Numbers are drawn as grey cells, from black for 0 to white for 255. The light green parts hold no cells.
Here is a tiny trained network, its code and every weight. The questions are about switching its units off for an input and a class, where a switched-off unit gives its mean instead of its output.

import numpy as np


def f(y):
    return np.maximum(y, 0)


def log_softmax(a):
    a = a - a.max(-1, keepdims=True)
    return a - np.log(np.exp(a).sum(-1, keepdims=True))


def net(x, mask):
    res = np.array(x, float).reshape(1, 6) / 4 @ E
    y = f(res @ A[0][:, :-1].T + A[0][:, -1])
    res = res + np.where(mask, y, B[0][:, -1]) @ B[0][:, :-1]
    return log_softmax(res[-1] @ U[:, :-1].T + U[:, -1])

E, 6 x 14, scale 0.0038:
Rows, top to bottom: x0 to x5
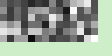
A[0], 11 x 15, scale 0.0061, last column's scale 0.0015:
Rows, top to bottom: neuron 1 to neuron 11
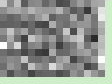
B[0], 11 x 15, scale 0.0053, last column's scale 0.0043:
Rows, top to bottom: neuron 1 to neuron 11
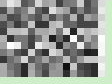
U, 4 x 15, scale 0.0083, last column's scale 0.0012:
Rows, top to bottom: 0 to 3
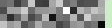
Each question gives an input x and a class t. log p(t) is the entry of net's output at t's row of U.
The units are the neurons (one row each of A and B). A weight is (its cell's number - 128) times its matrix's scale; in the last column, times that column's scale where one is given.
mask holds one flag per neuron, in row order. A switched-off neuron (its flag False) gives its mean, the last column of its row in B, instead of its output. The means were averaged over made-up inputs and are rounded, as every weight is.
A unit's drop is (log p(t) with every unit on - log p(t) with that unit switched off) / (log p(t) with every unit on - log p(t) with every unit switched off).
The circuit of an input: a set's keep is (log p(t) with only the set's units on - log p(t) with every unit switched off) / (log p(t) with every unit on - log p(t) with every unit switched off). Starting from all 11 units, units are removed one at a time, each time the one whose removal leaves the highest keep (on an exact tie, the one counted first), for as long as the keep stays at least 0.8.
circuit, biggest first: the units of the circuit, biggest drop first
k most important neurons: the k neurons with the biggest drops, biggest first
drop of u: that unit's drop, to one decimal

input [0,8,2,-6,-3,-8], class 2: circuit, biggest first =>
neuron 6; neuron 8
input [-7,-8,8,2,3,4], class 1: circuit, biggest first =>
neuron 8; neuron 11
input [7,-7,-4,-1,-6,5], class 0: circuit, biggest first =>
neuron 11
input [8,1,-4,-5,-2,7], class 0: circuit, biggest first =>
neuron 11; neuron 8
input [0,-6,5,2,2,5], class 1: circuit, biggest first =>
neuron 10; neuron 6
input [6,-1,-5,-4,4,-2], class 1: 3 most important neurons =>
neuron 5; neuron 10; neuron 11
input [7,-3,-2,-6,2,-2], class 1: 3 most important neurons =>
neuron 10; neuron 5; neuron 11
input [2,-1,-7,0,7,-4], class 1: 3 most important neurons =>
neuron 5; neuron 11; neuron 8
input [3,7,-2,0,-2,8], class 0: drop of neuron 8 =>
0.2
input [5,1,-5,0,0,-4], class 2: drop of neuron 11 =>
0.1
